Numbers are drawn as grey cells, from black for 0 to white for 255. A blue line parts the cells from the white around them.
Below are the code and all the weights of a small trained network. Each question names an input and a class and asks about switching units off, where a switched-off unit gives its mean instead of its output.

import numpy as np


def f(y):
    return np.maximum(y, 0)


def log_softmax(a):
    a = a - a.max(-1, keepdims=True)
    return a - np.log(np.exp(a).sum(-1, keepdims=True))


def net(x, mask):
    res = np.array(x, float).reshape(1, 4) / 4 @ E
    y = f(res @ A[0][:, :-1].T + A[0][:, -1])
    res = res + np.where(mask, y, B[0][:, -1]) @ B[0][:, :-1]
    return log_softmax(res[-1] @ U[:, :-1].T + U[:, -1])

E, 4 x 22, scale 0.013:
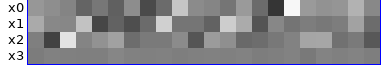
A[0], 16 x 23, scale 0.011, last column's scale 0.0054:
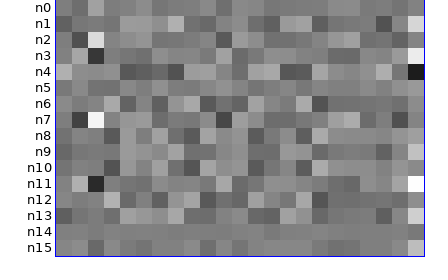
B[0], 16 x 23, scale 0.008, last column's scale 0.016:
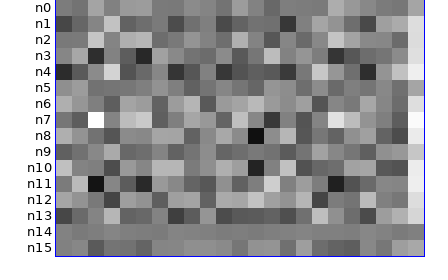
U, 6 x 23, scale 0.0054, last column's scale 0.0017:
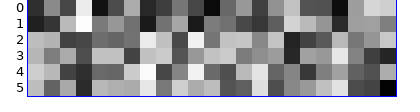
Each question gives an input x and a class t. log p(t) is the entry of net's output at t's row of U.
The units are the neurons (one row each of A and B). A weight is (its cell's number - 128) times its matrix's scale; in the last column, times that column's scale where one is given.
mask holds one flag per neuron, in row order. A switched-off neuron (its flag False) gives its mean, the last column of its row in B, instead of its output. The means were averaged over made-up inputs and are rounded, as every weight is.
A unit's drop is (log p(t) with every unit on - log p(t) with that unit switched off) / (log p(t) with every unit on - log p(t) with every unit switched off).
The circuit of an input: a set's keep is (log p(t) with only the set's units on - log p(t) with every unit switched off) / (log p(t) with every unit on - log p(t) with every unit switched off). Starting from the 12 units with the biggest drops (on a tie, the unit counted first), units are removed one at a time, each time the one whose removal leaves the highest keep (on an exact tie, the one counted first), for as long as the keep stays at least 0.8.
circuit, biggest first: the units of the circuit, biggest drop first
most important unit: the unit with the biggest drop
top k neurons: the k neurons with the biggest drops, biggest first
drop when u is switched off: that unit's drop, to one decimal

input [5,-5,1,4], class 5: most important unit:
n11
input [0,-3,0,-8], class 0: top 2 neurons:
(n7 n12)
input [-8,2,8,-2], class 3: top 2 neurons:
(n12 n6)
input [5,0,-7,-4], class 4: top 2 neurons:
(n1 n13)
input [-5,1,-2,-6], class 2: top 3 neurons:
(n4 n12 n6)
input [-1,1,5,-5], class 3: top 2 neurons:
(n4 n13)
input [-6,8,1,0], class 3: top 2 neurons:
(n11 n3)
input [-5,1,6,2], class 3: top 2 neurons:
(n4 n12)
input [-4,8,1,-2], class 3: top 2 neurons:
(n11 n3)
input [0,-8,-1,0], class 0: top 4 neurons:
(n13 n1 n9 n12)
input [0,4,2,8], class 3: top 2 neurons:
(n13 n1)
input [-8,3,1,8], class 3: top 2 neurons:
(n11 n3)
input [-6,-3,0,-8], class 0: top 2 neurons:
(n7 n2)
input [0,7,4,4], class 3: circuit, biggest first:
(n12)
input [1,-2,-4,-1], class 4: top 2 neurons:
(n4 n1)
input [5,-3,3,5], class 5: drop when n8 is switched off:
0.0
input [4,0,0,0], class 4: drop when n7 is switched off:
0.4
